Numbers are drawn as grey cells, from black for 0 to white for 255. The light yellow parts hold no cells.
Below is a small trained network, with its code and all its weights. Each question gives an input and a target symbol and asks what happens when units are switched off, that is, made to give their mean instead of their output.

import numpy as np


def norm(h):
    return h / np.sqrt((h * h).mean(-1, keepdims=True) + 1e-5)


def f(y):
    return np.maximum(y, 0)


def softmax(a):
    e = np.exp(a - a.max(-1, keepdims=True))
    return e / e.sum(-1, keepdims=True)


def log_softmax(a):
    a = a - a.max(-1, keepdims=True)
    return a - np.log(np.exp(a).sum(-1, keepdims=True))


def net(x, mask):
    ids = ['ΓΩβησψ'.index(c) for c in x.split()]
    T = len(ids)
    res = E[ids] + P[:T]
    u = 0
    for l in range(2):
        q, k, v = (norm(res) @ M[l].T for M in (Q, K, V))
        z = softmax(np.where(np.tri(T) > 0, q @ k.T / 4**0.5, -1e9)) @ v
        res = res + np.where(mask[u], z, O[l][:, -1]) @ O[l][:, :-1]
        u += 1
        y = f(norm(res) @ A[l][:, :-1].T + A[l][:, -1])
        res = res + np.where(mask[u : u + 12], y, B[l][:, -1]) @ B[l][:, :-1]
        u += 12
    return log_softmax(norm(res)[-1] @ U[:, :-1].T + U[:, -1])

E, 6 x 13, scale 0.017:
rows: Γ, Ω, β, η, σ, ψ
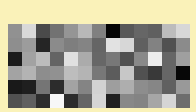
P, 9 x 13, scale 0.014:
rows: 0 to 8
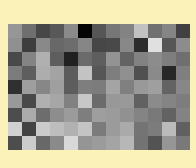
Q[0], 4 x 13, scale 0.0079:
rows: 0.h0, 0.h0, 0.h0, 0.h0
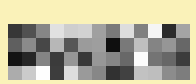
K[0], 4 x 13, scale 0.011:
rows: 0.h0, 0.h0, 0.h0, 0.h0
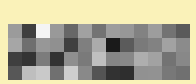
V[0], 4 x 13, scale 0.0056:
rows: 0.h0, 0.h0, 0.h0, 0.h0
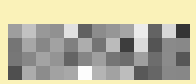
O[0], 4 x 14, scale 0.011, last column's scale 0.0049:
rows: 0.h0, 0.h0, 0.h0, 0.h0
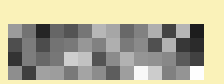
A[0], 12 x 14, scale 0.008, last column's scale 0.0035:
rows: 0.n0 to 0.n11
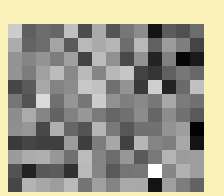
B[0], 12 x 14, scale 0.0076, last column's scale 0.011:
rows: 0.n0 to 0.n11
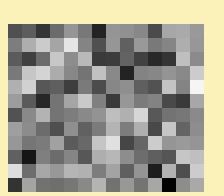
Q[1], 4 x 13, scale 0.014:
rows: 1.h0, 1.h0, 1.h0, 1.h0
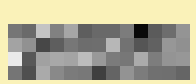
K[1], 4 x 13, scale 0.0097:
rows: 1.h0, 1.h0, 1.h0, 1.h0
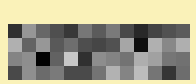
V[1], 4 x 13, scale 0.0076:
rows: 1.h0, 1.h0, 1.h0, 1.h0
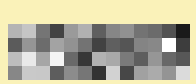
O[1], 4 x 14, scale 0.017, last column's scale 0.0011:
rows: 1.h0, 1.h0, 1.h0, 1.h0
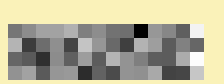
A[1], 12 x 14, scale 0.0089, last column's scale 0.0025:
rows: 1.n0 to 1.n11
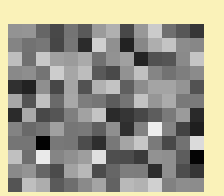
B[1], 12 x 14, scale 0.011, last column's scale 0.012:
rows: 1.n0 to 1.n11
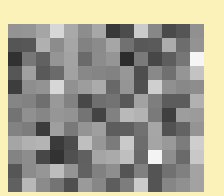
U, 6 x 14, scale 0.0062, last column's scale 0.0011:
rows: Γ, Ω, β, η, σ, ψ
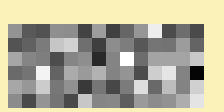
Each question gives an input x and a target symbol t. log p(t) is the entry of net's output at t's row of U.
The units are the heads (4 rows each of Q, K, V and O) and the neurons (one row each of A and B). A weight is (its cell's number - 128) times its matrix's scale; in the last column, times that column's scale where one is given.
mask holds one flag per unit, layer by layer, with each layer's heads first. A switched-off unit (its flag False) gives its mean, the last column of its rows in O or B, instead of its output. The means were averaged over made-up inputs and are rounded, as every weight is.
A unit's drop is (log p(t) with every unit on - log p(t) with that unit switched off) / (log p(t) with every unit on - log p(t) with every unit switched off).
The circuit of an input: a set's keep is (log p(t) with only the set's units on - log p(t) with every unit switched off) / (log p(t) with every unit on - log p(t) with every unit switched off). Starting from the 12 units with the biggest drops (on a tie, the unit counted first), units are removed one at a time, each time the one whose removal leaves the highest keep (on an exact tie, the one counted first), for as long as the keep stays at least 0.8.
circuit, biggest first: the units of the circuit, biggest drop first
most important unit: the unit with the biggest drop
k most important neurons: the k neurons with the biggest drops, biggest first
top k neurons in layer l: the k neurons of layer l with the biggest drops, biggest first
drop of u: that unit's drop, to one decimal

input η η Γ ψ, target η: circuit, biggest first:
1.h0, 0.n0, 0.h0
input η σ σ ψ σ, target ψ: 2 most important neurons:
0.n4, 0.n11
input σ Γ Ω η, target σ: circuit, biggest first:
1.h0, 0.n8, 0.n3
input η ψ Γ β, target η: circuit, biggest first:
1.h0, 0.n0, 0.h0
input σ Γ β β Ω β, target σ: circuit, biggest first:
1.h0, 0.n8, 0.n0
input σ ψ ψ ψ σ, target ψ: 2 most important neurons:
0.n4, 0.n8
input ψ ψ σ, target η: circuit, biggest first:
0.h0, 1.h0, 0.n5
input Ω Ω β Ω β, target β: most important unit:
0.h0
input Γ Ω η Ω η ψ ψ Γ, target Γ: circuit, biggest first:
1.h0, 1.n9
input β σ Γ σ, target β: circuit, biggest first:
1.h0, 0.n8, 0.h0, 1.n8
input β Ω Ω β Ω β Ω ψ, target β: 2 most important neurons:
0.n8, 1.n8
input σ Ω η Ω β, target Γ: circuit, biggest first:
0.h0, 1.h0
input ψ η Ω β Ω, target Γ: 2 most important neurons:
0.n4, 0.n10
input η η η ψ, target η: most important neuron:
0.n0
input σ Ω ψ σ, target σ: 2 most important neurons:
0.n8, 0.n0
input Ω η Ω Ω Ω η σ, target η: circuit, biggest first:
1.h0, 0.n5
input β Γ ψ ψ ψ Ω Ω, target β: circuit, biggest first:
0.h0, 1.h0, 1.n8
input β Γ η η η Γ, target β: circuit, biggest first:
1.h0, 0.n8, 0.h0, 1.n8
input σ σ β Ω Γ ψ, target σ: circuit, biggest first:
1.h0, 0.n8
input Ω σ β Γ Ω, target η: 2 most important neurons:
0.n5, 0.n11
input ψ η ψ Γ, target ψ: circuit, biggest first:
1.h0
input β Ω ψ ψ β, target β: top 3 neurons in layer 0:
0.n4, 0.n3, 0.n11
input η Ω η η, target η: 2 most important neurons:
0.n0, 1.n9
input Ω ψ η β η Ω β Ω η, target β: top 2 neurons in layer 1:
1.n8, 1.n2
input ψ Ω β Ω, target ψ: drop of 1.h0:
1.1
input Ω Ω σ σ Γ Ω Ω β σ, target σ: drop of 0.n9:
0.2
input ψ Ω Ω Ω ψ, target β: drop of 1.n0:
0.0
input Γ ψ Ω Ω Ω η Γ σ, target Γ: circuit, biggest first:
1.h0
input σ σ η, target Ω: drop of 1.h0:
0.1
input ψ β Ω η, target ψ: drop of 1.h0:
1.2
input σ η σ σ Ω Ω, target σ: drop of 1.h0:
0.7
